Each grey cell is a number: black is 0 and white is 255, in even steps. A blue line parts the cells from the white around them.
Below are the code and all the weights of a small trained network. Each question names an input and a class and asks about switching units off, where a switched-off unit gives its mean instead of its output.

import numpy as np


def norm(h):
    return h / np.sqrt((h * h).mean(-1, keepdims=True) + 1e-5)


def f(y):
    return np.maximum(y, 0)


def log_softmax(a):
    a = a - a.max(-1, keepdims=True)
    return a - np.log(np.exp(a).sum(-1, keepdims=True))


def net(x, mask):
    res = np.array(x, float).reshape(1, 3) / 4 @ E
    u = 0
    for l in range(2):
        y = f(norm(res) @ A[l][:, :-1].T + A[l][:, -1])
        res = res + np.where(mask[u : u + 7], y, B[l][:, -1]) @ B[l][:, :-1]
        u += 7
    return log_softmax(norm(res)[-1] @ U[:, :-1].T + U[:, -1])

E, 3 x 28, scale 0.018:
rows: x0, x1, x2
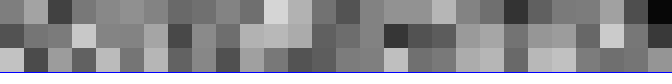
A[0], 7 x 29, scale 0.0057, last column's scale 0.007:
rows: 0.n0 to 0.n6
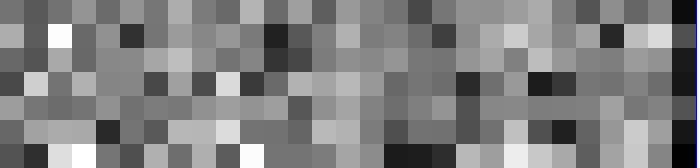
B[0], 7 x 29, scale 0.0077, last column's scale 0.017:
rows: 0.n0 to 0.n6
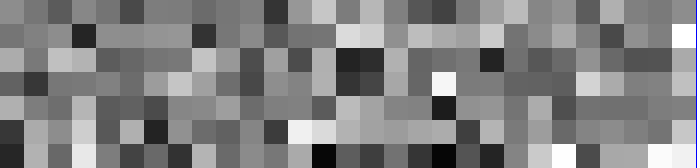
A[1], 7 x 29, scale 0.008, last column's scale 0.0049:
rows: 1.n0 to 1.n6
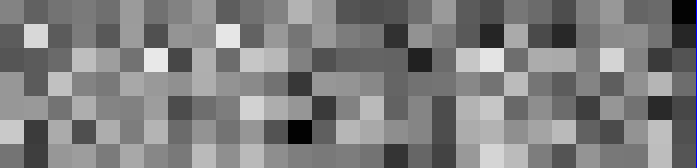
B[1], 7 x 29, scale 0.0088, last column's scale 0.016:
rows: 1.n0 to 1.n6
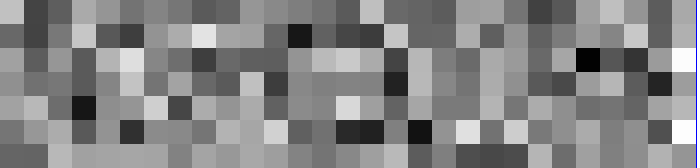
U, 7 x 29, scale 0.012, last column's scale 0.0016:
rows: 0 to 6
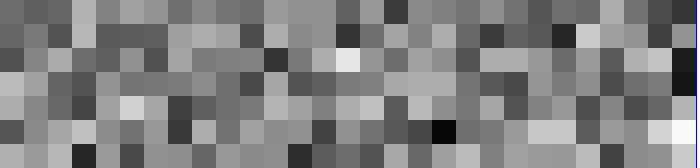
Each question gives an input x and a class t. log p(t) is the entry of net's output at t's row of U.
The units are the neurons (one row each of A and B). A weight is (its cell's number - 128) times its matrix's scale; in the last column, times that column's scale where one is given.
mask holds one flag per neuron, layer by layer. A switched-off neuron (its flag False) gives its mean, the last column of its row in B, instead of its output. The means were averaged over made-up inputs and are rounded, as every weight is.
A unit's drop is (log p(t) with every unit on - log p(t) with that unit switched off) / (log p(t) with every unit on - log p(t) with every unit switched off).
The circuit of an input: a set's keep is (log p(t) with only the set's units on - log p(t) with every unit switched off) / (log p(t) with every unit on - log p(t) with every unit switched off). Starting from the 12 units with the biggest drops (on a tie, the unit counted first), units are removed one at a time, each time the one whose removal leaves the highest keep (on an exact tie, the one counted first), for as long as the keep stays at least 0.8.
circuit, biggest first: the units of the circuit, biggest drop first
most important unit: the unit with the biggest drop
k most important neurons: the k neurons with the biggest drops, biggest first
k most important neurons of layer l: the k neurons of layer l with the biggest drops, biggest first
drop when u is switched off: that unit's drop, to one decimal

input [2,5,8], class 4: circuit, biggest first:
1.n2
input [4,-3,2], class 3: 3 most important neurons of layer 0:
0.n1, 0.n6, 0.n3
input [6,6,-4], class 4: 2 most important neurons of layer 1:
1.n4, 1.n2
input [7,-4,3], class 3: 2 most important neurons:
1.n2, 1.n5
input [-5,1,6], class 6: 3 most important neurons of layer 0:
0.n1, 0.n5, 0.n2
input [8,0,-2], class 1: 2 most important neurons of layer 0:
0.n6, 0.n1
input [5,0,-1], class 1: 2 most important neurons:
0.n6, 0.n1
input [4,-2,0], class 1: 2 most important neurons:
0.n1, 1.n2
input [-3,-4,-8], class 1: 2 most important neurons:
0.n3, 1.n2
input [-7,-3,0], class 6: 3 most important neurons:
1.n5, 0.n1, 1.n2
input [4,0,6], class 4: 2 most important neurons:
0.n1, 1.n2
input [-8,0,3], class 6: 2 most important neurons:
0.n1, 1.n5
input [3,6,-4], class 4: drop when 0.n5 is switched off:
0.1
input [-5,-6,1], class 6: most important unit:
1.n5
